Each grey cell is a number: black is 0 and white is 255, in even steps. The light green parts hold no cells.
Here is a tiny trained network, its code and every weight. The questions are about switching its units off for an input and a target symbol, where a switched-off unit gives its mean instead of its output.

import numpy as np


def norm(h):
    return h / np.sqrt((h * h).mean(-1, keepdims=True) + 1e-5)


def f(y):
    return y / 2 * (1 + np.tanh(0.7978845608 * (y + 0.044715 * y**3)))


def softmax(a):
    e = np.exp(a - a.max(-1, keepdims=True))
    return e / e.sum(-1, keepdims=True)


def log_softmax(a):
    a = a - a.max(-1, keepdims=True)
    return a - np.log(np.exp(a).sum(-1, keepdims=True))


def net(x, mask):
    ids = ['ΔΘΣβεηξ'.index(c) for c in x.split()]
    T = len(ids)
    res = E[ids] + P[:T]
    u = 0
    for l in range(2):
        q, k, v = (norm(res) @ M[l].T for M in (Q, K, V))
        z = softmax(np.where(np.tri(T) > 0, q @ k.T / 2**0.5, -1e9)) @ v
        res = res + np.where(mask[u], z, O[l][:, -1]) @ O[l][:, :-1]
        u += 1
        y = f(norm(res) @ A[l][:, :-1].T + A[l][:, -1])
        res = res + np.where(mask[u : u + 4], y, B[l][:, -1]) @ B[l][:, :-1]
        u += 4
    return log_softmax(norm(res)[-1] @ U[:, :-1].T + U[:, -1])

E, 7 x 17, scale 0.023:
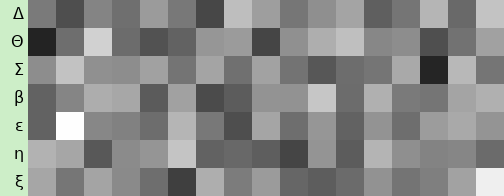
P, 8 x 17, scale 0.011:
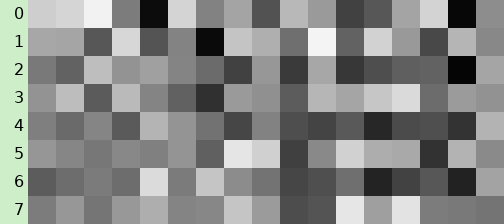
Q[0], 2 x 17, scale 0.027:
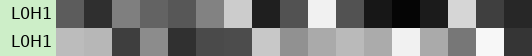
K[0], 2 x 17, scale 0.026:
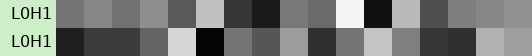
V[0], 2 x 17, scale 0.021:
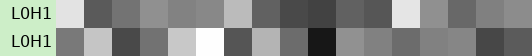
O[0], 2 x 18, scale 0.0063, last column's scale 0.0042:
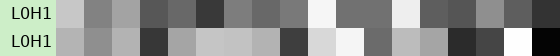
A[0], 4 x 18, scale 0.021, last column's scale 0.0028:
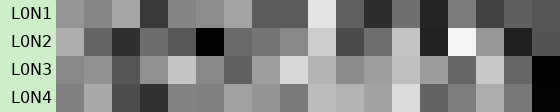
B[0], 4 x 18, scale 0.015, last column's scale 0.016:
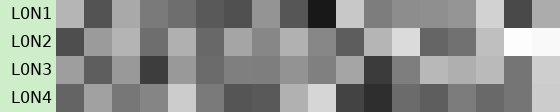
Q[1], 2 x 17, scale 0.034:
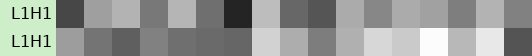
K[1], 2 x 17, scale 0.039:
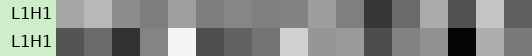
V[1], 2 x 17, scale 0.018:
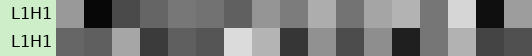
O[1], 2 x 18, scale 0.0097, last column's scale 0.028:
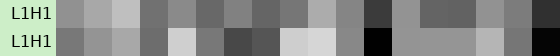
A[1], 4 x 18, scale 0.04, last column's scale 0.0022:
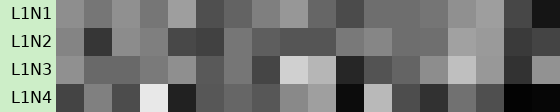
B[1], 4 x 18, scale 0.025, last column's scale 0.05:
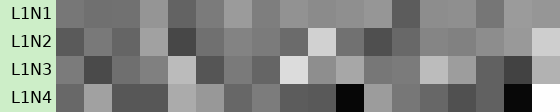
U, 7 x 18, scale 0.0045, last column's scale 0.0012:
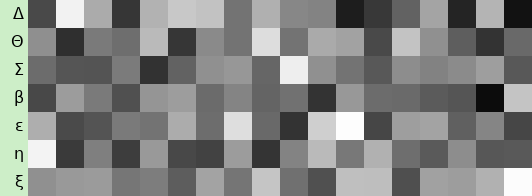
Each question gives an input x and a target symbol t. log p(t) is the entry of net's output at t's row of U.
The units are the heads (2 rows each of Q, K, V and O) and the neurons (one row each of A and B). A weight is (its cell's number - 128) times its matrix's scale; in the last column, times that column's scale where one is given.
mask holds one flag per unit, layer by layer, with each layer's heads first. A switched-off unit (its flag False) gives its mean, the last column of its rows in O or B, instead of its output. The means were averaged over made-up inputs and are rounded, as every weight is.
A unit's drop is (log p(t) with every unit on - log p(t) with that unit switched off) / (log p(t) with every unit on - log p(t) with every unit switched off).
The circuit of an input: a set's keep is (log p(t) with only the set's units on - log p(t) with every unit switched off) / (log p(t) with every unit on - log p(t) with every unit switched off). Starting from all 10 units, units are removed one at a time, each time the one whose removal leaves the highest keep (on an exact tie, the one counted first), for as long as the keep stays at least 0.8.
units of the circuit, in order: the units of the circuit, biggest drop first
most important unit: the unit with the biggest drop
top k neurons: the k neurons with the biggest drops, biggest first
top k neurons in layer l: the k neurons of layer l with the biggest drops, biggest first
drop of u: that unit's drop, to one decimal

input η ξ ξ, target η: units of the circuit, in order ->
L0H1, L0N1
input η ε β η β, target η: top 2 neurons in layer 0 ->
L0N1, L0N4
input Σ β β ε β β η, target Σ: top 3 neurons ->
L0N1, L1N2, L1N4
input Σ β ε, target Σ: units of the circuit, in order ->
L0N1, L0H1, L1N2, L1N4
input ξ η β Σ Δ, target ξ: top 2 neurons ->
L0N2, L1N4
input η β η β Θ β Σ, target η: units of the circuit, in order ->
L0H1, L0N1, L1N4
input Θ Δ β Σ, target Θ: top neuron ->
L1N3
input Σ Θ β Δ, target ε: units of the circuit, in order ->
L1N4, L1N2, L1N3
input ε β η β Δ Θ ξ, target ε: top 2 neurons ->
L1N4, L1N2
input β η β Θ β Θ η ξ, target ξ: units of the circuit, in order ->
L0H1, L0N2
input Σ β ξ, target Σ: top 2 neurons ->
L1N2, L1N4
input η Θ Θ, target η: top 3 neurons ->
L0N1, L1N4, L1N2
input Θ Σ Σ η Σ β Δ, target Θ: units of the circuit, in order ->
L1H1, L0N2, L1N3
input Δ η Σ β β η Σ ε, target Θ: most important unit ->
L0N4
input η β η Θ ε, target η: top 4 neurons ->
L0N1, L1N4, L0N4, L1N2
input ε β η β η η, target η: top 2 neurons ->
L1N4, L0N1
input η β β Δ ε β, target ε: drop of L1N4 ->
0.5
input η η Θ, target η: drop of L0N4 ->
0.1
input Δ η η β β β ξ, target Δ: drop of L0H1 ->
0.9
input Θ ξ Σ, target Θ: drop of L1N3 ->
0.1
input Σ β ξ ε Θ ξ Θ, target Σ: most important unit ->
L0N1
